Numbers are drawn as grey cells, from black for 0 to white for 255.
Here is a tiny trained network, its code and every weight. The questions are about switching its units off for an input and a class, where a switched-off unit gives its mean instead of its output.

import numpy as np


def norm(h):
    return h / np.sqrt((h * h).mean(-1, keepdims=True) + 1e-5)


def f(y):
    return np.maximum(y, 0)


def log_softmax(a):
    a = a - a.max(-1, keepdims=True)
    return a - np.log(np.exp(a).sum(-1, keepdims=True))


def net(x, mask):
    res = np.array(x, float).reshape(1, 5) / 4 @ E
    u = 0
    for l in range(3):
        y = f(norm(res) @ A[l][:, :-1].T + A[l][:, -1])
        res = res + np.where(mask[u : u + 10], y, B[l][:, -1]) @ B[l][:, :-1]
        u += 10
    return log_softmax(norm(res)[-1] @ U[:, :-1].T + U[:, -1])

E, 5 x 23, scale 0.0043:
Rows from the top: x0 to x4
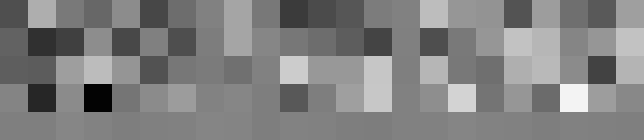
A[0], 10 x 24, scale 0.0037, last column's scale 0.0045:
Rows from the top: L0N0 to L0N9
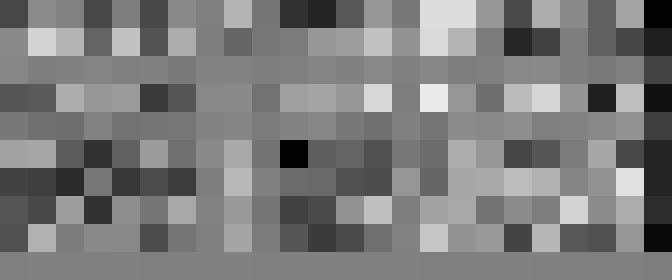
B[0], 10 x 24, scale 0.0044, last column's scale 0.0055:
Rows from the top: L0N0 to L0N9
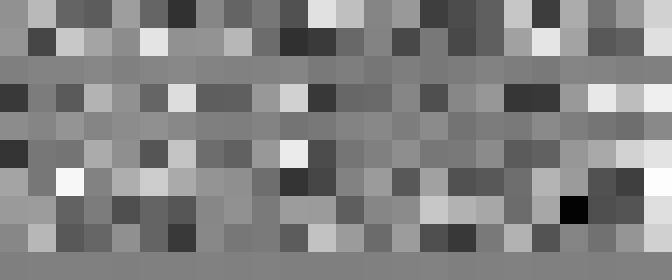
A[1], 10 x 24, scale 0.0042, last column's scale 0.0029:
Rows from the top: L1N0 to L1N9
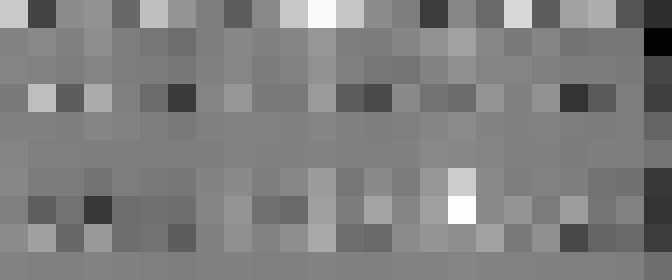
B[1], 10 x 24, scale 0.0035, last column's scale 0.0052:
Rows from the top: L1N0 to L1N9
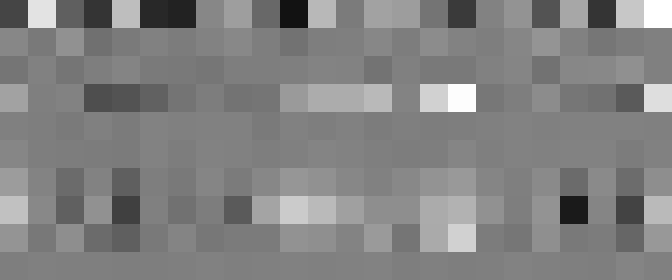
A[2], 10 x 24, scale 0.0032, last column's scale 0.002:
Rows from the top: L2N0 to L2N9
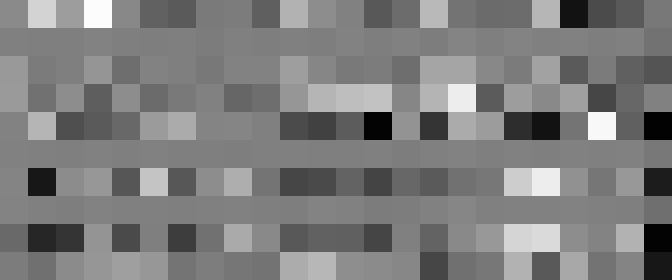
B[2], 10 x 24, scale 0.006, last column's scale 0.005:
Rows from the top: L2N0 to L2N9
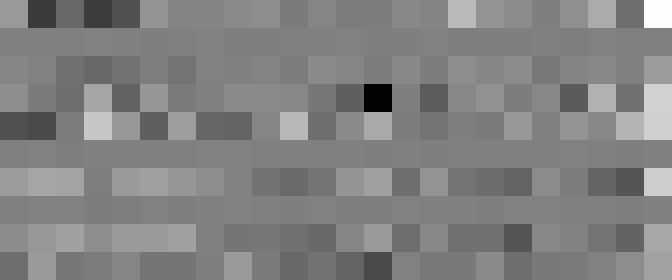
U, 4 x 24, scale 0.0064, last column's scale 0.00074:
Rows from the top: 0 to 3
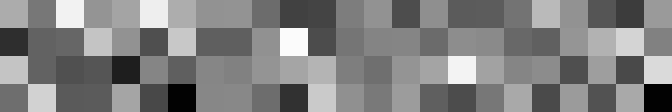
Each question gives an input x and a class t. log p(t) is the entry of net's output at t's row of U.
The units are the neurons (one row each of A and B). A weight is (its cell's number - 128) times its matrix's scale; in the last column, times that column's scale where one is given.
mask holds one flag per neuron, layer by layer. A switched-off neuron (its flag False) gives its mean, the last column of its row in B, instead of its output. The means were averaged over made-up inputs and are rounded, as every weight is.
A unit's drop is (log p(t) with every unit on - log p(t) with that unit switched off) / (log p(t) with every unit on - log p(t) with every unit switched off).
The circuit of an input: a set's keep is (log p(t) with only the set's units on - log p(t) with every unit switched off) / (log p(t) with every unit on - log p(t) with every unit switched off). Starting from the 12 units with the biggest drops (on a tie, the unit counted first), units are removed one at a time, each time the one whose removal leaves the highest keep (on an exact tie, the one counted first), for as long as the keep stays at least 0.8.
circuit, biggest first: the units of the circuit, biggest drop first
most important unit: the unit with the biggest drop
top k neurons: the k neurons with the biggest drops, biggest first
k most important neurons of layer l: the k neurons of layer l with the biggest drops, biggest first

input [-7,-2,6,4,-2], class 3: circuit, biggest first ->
[L1N0]
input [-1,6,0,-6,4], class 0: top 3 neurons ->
[L0N6; L0N7; L2N6]
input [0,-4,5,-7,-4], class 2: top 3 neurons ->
[L2N0; L0N5; L0N6]
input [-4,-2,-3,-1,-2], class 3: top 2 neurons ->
[L1N0; L0N3]
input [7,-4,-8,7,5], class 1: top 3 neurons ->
[L0N5; L2N4; L1N0]
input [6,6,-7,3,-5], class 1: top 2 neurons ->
[L0N5; L0N1]
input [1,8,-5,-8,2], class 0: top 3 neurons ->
[L0N6; L0N7; L2N6]
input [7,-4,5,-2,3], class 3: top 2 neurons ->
[L0N8; L0N0]
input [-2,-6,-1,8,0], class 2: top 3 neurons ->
[L0N7; L0N6; L1N7]
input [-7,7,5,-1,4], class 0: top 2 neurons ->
[L0N6; L0N0]
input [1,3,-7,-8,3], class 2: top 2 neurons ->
[L0N3; L1N3]
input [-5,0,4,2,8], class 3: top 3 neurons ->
[L1N0; L0N5; L2N4]
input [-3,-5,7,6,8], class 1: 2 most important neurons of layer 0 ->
[L0N3; L0N6]
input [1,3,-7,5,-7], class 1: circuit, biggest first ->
[L0N5]
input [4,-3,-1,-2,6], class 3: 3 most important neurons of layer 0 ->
[L0N8; L0N0; L0N6]
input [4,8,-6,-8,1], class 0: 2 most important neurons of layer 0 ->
[L0N6; L0N7]
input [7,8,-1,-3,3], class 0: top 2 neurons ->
[L0N6; L1N0]
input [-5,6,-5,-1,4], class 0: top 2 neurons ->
[L0N3; L0N6]
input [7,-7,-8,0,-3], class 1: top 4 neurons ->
[L0N5; L0N6; L2N4; L1N0]
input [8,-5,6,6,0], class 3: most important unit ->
L0N0
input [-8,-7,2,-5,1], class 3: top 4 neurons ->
[L1N0; L0N6; L0N7; L2N6]
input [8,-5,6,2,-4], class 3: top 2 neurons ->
[L0N0; L0N8]
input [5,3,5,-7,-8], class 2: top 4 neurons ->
[L2N0; L1N3; L0N5; L1N0]
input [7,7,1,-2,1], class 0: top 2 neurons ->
[L0N6; L1N0]
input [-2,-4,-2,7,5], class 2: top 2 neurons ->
[L0N7; L0N6]
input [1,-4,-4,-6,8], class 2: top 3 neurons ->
[L0N3; L0N6; L2N0]
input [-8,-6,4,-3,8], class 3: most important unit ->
L1N0
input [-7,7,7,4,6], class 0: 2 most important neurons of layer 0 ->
[L0N6; L0N0]
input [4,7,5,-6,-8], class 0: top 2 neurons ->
[L0N6; L0N7]
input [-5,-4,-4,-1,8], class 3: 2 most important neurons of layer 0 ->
[L0N3; L0N6]
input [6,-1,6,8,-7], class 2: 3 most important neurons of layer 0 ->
[L0N7; L0N5; L0N0]
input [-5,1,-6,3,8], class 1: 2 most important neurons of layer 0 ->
[L0N5; L0N0]
